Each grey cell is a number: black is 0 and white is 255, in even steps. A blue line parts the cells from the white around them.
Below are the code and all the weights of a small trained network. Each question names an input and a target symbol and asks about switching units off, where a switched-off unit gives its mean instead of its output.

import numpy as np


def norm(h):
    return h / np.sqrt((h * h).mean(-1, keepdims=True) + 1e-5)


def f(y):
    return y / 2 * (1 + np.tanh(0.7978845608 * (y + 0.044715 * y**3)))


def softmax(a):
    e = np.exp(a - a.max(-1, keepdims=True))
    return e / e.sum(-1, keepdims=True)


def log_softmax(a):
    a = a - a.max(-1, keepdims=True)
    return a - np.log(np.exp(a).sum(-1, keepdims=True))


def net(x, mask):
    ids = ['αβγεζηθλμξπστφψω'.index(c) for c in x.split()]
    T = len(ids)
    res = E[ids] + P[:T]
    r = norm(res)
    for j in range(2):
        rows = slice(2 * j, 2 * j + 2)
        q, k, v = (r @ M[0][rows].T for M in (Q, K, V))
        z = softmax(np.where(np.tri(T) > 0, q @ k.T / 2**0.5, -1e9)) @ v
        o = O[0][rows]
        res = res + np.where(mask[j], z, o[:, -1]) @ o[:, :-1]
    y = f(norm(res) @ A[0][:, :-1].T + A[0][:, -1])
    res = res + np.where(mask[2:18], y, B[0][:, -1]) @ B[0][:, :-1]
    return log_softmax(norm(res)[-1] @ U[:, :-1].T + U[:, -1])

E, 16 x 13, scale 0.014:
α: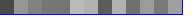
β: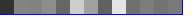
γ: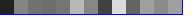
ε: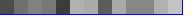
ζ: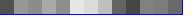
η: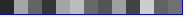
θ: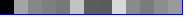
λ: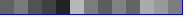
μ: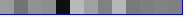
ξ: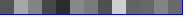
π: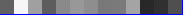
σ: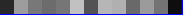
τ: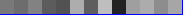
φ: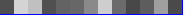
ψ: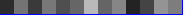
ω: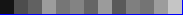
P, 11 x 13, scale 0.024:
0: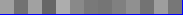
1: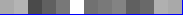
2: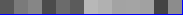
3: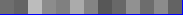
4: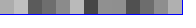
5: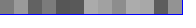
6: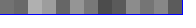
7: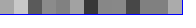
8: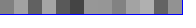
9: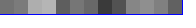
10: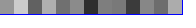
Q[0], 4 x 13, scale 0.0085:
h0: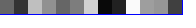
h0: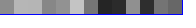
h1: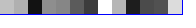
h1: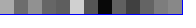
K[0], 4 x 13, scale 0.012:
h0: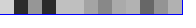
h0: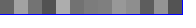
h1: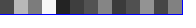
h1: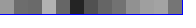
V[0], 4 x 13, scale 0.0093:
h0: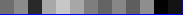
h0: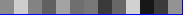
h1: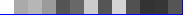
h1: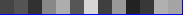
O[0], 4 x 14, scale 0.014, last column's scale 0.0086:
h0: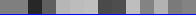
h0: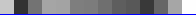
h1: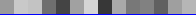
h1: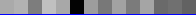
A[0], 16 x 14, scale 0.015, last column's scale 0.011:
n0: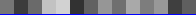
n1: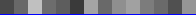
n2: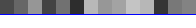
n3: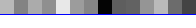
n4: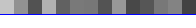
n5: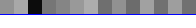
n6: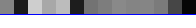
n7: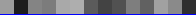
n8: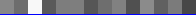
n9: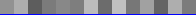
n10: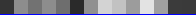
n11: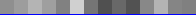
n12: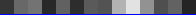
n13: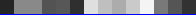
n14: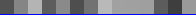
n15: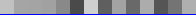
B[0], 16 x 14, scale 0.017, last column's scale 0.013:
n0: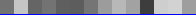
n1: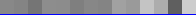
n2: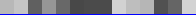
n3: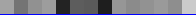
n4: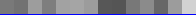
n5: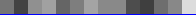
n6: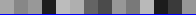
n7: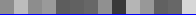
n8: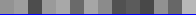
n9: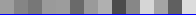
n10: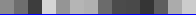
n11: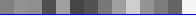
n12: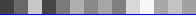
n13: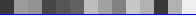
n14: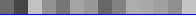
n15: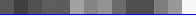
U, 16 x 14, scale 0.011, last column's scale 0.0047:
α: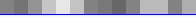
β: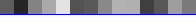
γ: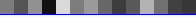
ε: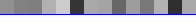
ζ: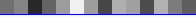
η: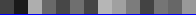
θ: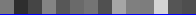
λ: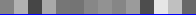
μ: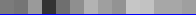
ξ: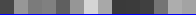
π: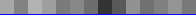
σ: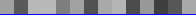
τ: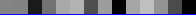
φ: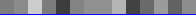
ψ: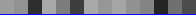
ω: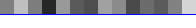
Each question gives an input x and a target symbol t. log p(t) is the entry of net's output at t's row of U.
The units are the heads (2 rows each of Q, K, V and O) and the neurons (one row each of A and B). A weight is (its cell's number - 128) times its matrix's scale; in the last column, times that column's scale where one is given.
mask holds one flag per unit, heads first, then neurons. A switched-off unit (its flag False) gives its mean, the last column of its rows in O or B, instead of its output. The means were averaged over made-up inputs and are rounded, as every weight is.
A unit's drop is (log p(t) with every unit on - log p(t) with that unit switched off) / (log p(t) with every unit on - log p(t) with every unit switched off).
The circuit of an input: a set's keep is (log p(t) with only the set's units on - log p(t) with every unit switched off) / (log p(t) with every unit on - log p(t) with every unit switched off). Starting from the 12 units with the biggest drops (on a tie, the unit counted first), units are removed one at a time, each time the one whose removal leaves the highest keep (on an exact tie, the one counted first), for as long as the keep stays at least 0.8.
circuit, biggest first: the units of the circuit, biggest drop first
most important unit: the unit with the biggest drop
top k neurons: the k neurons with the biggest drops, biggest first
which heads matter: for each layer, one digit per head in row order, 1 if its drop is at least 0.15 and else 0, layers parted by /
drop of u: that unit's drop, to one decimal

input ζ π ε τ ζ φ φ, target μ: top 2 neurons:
n13; n14
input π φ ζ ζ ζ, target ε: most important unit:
h0
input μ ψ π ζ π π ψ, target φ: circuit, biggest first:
h0; h1
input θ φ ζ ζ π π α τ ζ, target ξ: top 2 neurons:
n10; n11
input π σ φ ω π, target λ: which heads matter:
01
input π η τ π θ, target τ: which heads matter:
01
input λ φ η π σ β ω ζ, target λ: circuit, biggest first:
h1; n0
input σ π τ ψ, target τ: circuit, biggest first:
h1; n7
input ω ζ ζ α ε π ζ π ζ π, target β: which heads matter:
11
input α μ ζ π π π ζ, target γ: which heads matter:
11
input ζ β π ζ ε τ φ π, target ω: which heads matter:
10
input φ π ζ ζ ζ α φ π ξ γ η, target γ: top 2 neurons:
n11; n9
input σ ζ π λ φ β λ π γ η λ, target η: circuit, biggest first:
n5; h1; n10; n9
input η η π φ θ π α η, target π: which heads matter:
10
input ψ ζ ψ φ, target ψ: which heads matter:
01
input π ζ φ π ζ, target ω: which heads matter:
10
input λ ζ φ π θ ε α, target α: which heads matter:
11
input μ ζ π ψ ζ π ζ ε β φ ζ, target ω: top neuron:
n11
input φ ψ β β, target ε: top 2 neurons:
n8; n15
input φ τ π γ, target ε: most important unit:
n8
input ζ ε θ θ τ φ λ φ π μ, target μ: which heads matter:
10
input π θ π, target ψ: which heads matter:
10
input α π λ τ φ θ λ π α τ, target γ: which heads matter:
11
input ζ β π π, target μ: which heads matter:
10
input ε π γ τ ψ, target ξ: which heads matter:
01
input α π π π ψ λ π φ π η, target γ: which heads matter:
11
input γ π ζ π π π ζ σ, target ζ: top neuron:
n13
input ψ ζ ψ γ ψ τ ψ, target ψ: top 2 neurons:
n6; n2
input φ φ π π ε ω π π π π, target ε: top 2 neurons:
n8; n1
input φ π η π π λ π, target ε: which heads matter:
10
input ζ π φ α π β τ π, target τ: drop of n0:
0.0
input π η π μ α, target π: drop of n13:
0.1
